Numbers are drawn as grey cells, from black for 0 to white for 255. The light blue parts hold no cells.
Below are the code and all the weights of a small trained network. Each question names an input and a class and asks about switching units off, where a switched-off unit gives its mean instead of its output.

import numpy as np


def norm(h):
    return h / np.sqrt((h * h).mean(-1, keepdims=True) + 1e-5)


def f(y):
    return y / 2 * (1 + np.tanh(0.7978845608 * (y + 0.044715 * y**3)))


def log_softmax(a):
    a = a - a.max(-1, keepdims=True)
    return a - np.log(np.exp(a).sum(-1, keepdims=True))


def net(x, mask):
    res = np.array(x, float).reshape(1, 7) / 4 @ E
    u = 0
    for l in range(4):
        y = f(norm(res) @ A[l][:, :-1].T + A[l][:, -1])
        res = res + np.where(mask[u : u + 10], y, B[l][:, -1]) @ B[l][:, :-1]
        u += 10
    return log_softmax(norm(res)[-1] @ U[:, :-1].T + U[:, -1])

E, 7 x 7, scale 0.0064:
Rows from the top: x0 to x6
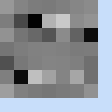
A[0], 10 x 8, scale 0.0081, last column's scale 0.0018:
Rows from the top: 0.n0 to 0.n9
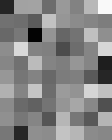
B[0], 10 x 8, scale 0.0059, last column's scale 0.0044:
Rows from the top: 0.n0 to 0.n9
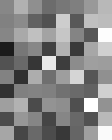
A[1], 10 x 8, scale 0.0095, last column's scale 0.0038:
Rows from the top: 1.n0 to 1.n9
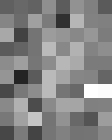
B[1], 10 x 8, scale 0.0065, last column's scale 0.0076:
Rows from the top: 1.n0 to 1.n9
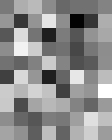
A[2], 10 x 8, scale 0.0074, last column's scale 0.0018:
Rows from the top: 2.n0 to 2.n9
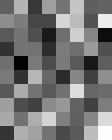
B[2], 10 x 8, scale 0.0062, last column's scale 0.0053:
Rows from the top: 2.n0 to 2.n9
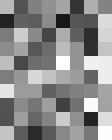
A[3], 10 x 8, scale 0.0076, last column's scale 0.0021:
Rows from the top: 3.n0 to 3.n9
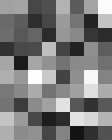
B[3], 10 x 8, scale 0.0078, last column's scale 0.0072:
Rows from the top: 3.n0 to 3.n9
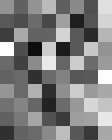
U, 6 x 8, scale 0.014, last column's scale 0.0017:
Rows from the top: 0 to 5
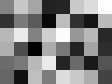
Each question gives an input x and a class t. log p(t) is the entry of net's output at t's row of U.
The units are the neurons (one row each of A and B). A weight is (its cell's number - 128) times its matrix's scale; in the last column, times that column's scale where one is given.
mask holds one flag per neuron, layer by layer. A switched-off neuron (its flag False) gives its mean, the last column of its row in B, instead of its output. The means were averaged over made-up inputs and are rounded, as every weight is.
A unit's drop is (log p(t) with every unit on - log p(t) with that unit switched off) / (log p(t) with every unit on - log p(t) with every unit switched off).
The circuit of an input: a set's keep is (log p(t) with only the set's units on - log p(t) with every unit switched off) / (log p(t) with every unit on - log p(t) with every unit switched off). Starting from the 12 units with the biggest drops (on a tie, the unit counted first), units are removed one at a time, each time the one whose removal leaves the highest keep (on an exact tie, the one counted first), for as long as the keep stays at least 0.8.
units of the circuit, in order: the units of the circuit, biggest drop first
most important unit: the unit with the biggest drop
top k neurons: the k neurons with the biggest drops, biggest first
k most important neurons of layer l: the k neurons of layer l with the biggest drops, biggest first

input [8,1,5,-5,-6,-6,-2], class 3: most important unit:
1.n5
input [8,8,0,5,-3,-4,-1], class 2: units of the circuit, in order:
3.n5, 0.n2
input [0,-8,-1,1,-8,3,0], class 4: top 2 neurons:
0.n4, 2.n4
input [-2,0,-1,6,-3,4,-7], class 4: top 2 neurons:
1.n1, 0.n9
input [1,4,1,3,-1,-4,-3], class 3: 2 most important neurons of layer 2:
2.n5, 2.n4
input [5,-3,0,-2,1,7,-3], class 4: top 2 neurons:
0.n4, 1.n3
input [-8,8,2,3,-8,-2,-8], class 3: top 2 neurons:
2.n1, 1.n6
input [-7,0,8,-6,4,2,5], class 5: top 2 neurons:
2.n4, 1.n5
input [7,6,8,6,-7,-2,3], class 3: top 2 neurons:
2.n7, 3.n3
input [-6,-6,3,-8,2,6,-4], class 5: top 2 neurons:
2.n4, 1.n6
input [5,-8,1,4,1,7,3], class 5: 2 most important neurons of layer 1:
1.n6, 1.n9
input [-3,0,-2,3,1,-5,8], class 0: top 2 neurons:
0.n3, 1.n1
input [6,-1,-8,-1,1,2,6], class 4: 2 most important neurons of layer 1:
1.n6, 1.n5
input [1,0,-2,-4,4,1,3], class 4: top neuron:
1.n6
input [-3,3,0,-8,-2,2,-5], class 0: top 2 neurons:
0.n7, 1.n6
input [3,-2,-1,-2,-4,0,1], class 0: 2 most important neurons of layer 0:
0.n3, 0.n9
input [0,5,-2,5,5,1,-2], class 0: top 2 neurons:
0.n9, 1.n5
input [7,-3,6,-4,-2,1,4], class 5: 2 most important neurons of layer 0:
0.n5, 0.n1
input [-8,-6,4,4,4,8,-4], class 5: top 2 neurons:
2.n4, 1.n6
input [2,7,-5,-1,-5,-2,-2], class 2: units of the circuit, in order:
0.n2
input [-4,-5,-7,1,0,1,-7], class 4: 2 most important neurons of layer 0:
0.n1, 0.n4
